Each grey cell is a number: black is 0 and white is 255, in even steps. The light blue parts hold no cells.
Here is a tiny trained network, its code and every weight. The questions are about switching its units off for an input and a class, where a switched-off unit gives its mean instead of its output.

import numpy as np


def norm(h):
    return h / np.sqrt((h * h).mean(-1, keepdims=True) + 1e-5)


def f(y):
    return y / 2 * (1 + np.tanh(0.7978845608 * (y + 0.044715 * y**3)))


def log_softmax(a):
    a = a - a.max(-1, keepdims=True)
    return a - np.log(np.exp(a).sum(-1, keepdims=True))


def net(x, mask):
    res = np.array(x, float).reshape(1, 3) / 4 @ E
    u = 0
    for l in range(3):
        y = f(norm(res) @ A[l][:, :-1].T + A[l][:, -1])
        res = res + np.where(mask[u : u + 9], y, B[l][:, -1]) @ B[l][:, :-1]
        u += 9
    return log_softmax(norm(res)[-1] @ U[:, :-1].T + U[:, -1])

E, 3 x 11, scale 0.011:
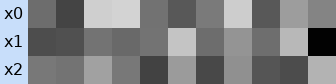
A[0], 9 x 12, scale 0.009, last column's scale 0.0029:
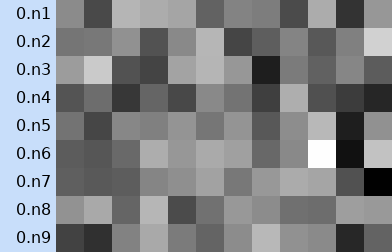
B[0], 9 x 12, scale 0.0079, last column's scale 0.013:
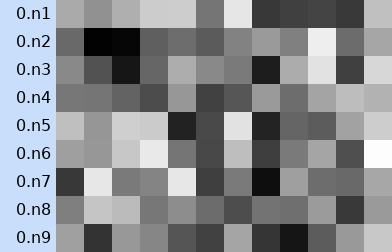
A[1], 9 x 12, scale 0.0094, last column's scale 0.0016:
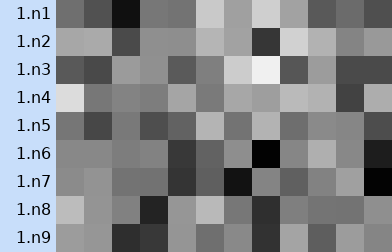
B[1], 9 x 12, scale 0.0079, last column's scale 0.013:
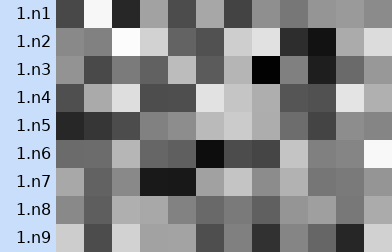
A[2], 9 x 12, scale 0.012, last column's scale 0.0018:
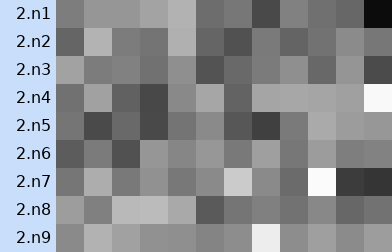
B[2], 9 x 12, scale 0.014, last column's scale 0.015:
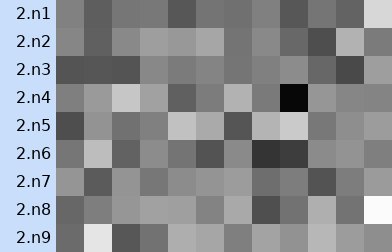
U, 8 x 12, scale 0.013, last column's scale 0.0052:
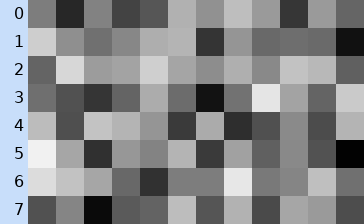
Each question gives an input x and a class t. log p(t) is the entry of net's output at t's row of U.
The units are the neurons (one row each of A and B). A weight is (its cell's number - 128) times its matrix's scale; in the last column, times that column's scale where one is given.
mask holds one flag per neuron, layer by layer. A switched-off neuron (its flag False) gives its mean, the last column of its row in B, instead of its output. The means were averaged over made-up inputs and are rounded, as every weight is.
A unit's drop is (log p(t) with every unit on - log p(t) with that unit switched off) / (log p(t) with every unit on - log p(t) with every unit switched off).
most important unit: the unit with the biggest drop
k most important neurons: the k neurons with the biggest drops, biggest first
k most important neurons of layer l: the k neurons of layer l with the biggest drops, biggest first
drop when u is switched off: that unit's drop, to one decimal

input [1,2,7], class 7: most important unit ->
0.n6
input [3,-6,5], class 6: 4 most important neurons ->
(0.n6; 0.n1; 1.n7; 0.n3)
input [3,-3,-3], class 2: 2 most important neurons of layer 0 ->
(0.n9; 0.n5)
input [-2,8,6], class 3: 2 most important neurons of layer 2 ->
(2.n5; 2.n8)
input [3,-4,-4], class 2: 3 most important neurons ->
(0.n9; 0.n5; 0.n6)
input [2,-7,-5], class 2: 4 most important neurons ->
(0.n9; 0.n5; 0.n3; 2.n9)
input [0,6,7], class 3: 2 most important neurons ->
(1.n2; 2.n5)
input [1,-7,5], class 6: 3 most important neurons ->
(0.n3; 0.n6; 0.n1)
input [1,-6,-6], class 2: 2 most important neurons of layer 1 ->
(1.n4; 1.n6)
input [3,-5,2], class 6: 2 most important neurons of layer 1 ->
(1.n7; 1.n9)
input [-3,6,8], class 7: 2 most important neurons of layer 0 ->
(0.n6; 0.n5)
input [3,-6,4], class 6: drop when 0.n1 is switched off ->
0.6
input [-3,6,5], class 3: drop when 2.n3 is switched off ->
0.0
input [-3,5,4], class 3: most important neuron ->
(0.n2)
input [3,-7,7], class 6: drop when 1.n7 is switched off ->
0.1
